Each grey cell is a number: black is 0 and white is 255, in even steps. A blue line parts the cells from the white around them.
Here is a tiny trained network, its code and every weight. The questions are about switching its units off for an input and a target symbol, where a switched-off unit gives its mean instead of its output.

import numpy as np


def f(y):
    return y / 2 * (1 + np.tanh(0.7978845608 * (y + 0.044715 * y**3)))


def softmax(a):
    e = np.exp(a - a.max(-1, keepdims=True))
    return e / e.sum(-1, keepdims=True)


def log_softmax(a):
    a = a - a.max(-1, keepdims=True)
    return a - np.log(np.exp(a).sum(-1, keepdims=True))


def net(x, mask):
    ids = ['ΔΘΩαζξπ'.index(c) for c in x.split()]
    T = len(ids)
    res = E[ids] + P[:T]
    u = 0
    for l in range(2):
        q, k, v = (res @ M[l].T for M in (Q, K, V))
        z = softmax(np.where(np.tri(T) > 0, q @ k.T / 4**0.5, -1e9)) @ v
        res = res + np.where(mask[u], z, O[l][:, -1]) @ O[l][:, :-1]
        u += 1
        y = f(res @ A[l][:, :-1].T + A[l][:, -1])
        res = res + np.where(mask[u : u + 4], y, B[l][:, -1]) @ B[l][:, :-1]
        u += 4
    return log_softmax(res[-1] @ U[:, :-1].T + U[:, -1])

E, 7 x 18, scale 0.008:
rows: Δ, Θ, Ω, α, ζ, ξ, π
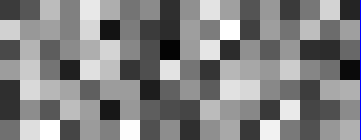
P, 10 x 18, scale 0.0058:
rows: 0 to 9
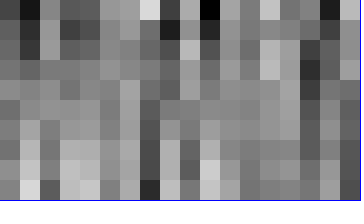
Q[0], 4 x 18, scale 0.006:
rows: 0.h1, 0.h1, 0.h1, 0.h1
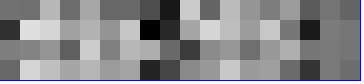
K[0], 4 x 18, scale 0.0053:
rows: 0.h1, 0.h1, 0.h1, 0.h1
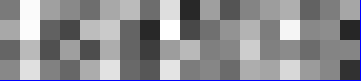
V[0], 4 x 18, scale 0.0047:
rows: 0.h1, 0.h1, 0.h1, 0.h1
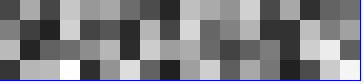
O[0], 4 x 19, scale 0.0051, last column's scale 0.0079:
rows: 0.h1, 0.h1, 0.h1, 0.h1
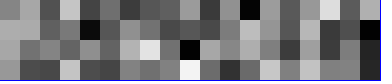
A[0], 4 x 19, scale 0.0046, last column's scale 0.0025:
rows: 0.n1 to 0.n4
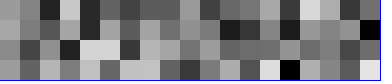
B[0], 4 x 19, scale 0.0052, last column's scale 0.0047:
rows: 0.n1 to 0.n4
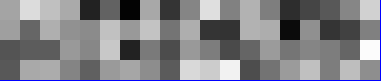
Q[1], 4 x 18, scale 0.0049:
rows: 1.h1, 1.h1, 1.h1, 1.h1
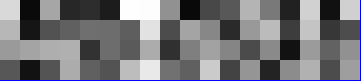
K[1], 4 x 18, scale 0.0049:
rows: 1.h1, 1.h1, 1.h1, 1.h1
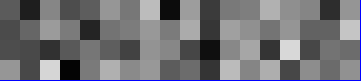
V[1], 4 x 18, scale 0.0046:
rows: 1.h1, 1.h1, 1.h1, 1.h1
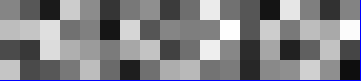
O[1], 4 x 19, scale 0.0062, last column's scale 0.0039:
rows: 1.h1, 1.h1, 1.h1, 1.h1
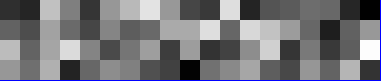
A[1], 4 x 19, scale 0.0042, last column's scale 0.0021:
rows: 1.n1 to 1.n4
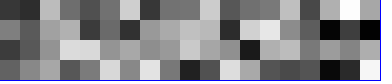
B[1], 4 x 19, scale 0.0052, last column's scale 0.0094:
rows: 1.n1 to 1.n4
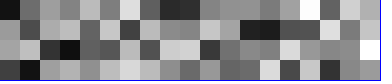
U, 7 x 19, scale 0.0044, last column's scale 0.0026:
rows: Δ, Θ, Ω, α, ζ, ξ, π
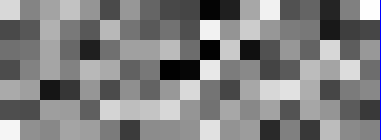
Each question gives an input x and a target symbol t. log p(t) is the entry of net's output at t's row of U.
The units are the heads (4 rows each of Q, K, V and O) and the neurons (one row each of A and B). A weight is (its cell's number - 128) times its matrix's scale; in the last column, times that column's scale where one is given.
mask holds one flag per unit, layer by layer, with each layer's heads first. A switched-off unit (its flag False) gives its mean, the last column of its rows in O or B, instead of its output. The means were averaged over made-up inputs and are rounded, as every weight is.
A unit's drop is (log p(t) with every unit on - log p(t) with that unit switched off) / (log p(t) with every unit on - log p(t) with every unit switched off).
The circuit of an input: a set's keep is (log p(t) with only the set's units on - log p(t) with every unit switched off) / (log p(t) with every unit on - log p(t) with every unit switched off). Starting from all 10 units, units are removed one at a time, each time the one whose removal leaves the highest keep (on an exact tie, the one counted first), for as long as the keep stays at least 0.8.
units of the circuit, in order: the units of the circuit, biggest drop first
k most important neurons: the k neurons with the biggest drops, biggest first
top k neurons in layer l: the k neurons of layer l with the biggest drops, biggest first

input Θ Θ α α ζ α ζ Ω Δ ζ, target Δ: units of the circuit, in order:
(1.h1)
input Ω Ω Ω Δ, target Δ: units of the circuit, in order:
(1.h1, 0.h1, 0.n2)
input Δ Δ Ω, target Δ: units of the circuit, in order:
(1.h1, 0.h1, 0.n2)
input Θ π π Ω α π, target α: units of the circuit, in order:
(0.h1, 1.n1)
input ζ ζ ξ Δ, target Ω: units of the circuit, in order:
(1.h1, 0.h1)
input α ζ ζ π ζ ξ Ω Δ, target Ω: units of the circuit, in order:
(1.h1, 1.n3)
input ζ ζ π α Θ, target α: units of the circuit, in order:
(1.h1, 1.n3)
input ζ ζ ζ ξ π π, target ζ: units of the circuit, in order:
(1.n3, 0.h1)
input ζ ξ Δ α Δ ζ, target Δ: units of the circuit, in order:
(1.h1, 1.n2)
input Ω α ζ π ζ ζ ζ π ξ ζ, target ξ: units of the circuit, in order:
(1.h1, 0.h1, 1.n4)
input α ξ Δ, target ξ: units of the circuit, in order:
(1.h1, 0.h1, 1.n4, 0.n3)
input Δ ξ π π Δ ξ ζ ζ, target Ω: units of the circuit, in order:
(0.h1, 1.h1)
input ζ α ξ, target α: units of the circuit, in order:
(1.n1, 1.h1)
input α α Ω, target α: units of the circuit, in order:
(1.h1)
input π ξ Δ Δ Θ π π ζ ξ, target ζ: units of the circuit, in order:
(0.h1, 1.n3)
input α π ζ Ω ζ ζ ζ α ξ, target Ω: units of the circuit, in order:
(1.h1, 0.n3)
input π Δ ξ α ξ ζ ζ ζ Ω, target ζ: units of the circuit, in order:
(1.n3, 1.n2, 0.n1)
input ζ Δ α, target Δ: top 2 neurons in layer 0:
(0.n1, 0.n4)
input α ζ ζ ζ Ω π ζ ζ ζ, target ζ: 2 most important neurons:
(0.n1, 1.n3)
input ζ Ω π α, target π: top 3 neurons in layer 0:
(0.n3, 0.n2, 0.n4)
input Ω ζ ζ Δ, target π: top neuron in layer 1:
(1.n2)
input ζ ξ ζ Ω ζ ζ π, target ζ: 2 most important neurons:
(0.n1, 1.n3)
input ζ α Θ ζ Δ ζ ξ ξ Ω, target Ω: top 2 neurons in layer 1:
(1.n3, 1.n1)
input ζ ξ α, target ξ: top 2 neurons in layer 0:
(0.n3, 0.n1)
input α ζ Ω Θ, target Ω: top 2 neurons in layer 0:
(0.n4, 0.n3)
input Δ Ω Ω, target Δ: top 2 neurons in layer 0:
(0.n2, 0.n1)
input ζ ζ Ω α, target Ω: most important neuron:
(0.n1)
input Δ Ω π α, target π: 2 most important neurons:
(0.n3, 1.n2)
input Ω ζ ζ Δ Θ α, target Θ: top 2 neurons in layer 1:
(1.n3, 1.n4)
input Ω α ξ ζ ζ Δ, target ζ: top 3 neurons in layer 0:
(0.n3, 0.n4, 0.n1)
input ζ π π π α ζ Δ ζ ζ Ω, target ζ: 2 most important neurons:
(1.n3, 1.n2)
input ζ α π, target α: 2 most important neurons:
(1.n1, 0.n4)
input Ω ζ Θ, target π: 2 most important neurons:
(0.n1, 1.n2)
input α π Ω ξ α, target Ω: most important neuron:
(0.n3)
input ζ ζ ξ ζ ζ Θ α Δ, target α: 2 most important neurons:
(0.n3, 0.n4)
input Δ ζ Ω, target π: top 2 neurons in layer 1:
(1.n2, 1.n1)
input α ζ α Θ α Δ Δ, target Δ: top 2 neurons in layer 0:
(0.n3, 0.n1)
